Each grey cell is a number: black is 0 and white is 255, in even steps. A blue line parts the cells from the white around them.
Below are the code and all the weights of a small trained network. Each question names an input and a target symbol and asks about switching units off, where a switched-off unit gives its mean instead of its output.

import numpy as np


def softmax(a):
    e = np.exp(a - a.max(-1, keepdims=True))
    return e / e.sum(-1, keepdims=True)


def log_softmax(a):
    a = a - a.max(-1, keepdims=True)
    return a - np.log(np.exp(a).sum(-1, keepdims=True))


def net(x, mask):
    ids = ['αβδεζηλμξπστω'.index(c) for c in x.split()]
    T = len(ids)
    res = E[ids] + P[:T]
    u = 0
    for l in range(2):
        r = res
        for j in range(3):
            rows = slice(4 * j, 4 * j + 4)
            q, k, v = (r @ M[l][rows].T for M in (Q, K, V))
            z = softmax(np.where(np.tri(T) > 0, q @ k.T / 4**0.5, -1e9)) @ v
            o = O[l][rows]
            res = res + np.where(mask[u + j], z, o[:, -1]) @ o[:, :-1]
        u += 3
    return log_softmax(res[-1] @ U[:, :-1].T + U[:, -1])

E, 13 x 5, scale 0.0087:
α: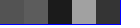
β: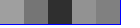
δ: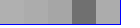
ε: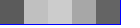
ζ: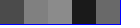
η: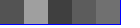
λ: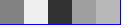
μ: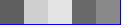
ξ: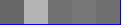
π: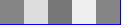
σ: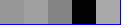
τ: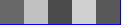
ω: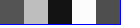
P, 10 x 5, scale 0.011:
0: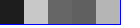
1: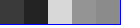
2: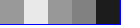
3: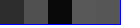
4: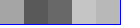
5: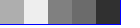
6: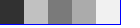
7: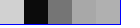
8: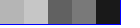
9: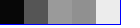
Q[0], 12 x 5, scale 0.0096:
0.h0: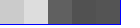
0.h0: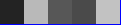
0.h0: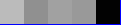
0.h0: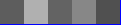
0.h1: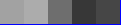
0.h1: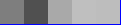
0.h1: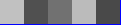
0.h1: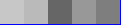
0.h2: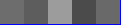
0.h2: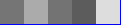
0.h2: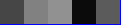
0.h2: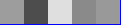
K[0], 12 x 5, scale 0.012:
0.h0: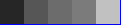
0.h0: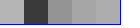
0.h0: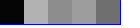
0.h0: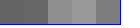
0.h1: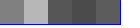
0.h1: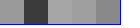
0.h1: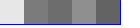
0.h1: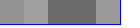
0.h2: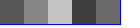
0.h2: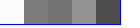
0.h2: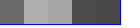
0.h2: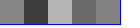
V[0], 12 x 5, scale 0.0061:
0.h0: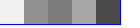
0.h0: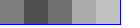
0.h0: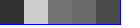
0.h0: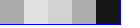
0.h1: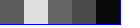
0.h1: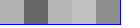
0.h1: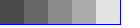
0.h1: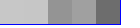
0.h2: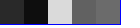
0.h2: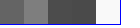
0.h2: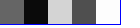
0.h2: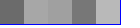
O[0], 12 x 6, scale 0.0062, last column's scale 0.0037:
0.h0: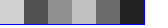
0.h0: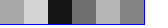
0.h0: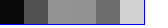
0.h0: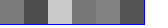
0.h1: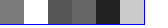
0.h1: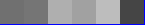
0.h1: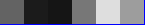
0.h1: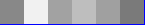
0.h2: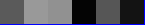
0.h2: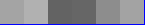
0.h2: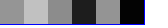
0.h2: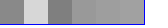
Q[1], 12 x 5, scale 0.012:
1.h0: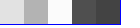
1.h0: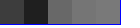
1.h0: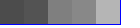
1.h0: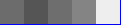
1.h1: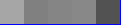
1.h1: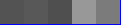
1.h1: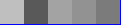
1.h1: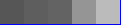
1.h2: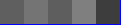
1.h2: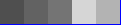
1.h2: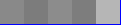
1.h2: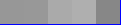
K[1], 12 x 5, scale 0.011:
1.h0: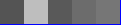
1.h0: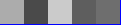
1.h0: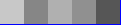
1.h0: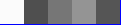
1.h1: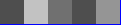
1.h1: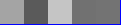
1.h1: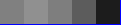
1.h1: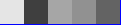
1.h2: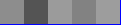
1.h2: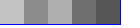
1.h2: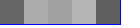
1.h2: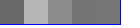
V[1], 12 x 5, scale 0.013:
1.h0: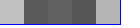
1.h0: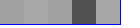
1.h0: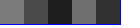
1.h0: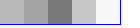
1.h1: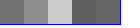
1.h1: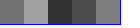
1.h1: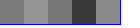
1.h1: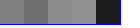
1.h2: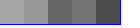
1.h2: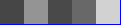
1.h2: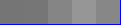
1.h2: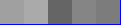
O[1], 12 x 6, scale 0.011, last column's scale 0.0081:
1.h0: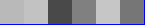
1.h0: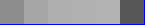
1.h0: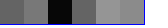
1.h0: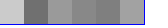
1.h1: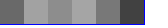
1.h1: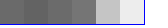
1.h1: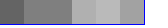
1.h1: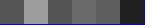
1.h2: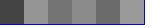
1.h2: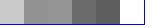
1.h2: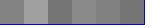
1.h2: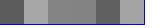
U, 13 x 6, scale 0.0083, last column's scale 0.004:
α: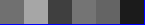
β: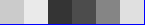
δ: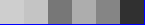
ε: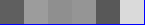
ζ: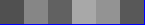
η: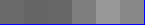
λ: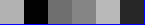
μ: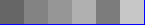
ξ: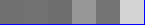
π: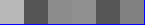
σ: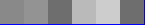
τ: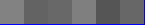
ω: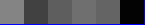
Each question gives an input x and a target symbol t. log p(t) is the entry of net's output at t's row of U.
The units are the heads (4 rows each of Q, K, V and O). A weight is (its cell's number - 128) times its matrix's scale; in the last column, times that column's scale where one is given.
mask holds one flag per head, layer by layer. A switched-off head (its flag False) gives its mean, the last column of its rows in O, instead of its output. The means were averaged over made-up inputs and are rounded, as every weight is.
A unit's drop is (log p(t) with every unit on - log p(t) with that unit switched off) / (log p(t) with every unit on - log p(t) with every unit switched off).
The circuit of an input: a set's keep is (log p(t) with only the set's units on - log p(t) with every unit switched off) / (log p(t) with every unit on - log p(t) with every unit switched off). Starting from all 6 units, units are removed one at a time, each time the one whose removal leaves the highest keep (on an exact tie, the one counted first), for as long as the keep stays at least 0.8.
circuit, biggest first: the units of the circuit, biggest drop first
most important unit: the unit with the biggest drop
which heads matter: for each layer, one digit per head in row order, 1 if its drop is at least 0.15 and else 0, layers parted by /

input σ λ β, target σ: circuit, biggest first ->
1.h1; 0.h2
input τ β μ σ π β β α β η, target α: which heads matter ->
100 / 111
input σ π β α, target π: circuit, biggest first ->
0.h1; 1.h0; 1.h1
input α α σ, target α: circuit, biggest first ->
1.h0; 0.h1
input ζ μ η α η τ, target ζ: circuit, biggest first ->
1.h0; 1.h1; 0.h1; 0.h2
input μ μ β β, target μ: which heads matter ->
001 / 110
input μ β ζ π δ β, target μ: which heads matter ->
101 / 110
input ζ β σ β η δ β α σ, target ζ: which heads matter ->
111 / 110
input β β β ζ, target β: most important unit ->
0.h1
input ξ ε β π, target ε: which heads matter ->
001 / 110
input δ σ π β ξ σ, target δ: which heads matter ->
011 / 100
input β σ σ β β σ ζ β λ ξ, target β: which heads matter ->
100 / 110
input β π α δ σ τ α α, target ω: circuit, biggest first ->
0.h0; 1.h0
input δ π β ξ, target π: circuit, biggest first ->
0.h1; 1.h0; 1.h1
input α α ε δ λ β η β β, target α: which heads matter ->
110 / 100
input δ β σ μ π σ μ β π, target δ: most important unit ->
0.h1
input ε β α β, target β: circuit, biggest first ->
0.h1; 1.h0
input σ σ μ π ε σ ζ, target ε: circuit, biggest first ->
1.h1; 0.h0; 1.h0
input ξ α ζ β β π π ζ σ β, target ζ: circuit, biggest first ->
1.h2; 0.h1
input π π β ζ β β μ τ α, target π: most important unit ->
1.h0
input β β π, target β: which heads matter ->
010 / 101
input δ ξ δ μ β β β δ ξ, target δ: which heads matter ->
011 / 100
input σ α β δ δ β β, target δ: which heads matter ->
100 / 110
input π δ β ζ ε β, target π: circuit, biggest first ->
1.h0; 0.h1; 0.h2
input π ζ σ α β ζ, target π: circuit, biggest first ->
0.h1; 1.h0; 0.h2
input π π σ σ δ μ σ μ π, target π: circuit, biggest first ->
1.h0; 0.h2
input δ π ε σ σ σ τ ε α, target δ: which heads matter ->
111 / 100
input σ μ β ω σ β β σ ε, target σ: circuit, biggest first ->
1.h1; 0.h2; 1.h0
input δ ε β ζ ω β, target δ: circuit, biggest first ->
0.h1; 1.h0; 0.h2
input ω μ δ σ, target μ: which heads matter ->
011 / 110
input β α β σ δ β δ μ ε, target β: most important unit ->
0.h1
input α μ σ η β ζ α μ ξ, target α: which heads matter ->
110 / 100
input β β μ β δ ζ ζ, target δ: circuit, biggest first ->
1.h0; 0.h0; 0.h1
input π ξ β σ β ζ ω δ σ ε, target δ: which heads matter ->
110 / 110
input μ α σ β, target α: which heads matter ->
010 / 110
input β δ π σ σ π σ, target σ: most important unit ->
0.h2
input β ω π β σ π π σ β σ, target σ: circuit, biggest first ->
1.h0; 0.h2
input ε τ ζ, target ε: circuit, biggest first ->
1.h0; 0.h0
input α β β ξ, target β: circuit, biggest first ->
0.h1; 1.h0; 0.h0
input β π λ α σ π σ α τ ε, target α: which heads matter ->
100 / 111
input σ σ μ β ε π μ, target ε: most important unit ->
1.h1
